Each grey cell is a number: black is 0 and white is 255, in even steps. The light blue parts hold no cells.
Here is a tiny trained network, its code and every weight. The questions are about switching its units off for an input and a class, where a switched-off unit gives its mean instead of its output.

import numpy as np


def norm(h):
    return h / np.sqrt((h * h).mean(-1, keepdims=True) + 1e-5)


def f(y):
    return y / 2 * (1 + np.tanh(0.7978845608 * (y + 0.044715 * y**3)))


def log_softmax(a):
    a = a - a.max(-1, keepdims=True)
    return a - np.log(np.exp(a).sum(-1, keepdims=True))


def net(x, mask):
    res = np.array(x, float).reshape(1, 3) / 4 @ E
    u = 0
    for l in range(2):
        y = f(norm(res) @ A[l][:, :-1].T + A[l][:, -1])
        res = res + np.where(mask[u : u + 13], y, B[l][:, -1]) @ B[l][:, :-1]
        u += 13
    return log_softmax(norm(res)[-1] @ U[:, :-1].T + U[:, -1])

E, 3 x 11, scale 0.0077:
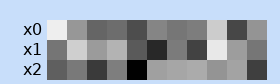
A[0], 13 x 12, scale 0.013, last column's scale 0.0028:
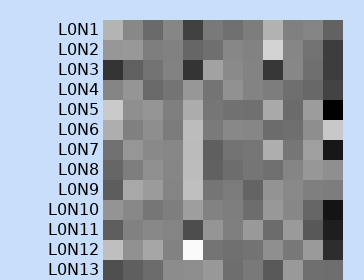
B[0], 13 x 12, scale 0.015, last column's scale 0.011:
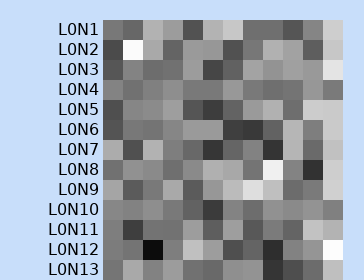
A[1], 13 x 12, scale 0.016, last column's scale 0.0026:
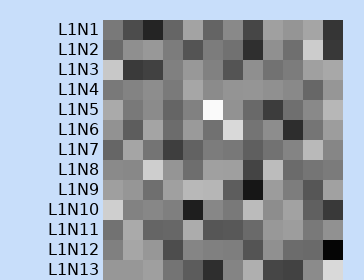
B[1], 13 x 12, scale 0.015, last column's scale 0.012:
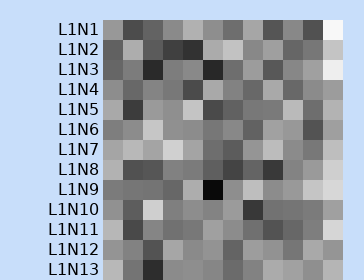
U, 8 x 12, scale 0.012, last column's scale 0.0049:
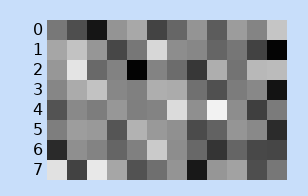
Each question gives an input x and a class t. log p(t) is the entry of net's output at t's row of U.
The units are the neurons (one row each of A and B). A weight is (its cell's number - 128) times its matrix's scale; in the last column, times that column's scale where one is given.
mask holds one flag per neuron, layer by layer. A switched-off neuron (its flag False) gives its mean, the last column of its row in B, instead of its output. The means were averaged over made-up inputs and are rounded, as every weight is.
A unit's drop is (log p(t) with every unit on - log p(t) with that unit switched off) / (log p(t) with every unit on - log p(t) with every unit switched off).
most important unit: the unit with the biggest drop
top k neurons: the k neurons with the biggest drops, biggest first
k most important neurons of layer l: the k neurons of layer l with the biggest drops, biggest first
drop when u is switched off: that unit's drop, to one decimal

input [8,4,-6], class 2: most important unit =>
L0N5
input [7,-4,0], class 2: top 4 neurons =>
(L0N12 L0N5 L1N2 L0N9)
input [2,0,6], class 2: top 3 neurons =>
(L0N12 L0N1 L0N2)
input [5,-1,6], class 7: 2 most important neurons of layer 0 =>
(L0N1 L0N5)
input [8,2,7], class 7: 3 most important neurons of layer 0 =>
(L0N1 L0N3 L0N5)
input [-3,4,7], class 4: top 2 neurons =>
(L0N12 L1N8)
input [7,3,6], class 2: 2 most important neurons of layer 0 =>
(L0N2 L0N9)
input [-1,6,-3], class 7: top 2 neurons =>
(L0N7 L0N9)
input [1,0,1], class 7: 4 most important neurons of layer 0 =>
(L0N1 L0N5 L0N12 L0N6)
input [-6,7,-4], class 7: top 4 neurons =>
(L0N9 L0N8 L0N7 L1N10)
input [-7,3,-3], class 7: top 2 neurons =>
(L0N9 L0N8)
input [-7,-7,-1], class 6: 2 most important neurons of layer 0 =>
(L0N5 L0N7)
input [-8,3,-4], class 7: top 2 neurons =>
(L0N8 L0N9)
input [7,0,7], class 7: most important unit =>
L0N1
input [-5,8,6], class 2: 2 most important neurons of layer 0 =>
(L0N12 L0N2)
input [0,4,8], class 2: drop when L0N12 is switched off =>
0.2
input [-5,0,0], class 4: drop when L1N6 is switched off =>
0.0
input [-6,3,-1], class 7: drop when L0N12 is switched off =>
0.1
